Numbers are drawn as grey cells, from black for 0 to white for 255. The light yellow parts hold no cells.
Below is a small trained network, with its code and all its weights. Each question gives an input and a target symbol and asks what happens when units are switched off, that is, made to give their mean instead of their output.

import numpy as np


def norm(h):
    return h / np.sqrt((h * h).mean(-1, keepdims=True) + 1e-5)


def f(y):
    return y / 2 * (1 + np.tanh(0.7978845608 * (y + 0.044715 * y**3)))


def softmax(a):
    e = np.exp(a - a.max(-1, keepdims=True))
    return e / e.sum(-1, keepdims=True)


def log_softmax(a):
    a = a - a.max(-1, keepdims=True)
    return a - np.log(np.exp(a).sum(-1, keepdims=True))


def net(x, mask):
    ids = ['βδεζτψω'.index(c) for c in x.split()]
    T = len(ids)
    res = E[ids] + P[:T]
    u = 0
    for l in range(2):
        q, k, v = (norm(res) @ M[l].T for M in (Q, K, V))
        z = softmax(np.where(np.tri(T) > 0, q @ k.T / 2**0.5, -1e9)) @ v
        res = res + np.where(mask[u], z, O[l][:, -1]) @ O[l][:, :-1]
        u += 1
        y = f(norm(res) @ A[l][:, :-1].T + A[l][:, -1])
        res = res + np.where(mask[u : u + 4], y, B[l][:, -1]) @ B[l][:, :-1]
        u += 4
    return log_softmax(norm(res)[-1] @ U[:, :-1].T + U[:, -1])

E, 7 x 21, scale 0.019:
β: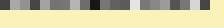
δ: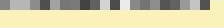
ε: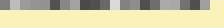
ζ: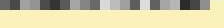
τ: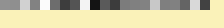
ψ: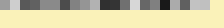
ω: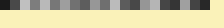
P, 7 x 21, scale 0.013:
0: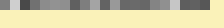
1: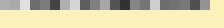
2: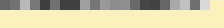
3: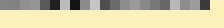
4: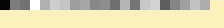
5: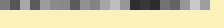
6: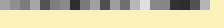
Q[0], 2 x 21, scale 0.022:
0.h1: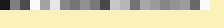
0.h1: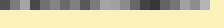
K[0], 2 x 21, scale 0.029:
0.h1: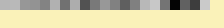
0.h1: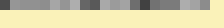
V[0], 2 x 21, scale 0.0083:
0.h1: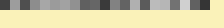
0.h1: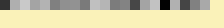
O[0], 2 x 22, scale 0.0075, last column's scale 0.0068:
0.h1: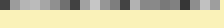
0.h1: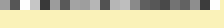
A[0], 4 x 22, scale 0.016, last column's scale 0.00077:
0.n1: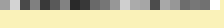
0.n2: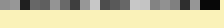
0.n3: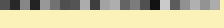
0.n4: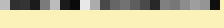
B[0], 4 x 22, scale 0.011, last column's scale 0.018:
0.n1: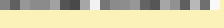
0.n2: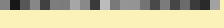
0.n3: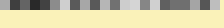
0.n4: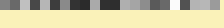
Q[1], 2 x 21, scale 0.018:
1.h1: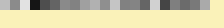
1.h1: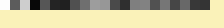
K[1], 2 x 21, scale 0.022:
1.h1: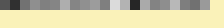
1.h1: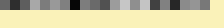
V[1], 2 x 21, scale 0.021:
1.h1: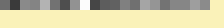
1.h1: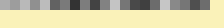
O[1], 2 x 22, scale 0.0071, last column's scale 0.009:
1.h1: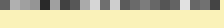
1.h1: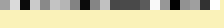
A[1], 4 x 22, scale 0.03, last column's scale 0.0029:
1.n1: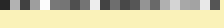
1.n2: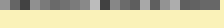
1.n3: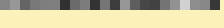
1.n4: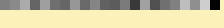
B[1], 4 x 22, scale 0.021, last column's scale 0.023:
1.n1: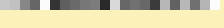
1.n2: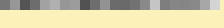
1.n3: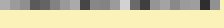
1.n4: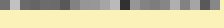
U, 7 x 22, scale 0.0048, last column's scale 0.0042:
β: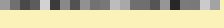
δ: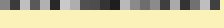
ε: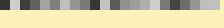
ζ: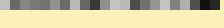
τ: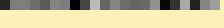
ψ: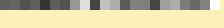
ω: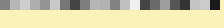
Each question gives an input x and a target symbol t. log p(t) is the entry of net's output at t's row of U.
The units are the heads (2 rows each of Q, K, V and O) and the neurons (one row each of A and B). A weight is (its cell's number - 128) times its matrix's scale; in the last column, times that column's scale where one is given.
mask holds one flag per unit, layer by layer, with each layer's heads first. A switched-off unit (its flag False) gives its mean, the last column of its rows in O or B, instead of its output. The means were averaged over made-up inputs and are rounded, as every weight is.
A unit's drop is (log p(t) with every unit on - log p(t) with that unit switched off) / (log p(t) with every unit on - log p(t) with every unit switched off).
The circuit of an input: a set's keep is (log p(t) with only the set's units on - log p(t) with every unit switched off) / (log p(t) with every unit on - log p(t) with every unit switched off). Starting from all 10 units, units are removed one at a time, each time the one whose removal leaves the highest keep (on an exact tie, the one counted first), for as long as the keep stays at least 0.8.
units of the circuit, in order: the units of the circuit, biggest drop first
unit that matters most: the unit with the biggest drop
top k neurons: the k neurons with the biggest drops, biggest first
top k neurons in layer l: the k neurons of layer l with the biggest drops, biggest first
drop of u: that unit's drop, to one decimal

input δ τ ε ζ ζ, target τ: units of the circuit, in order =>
1.h1; 1.n1
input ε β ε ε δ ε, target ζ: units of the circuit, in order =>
0.h1; 1.n1; 0.n1
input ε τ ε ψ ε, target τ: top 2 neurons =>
0.n1; 1.n1
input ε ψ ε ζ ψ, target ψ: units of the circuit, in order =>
0.n1; 1.h1; 1.n4
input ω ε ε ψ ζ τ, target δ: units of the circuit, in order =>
0.n4
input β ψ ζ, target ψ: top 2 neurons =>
0.n3; 1.n1
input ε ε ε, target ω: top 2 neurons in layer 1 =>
1.n1; 1.n2
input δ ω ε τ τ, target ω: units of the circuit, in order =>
0.h1; 1.n1
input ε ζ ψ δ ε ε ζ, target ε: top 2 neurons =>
1.n2; 1.n1
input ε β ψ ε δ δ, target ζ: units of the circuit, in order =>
0.h1; 1.n3
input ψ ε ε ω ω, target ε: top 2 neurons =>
1.n1; 0.n1
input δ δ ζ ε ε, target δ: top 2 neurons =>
1.n1; 0.n1
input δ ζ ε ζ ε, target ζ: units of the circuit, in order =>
0.h1; 1.n1
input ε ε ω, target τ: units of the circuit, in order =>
1.n1
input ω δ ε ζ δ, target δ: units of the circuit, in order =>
1.h1; 1.n1
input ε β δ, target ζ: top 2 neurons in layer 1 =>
1.n3; 1.n1
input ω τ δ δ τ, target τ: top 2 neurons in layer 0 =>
0.n1; 0.n4
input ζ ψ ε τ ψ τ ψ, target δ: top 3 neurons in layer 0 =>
0.n2; 0.n4; 0.n1
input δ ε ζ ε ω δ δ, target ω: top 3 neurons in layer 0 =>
0.n2; 0.n1; 0.n3
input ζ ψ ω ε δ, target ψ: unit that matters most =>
1.h1
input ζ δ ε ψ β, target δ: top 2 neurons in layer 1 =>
1.n1; 1.n2
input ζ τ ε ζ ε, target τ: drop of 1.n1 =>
0.2
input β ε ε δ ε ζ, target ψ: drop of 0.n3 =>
0.2
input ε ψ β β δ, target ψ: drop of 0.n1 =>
0.9
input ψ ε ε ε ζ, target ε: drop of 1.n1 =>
0.3
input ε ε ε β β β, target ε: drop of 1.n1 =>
0.2
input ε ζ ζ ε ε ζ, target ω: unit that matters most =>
0.h1
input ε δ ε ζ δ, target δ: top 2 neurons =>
0.n1; 1.n1
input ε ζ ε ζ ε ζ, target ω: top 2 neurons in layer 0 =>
0.n2; 0.n3
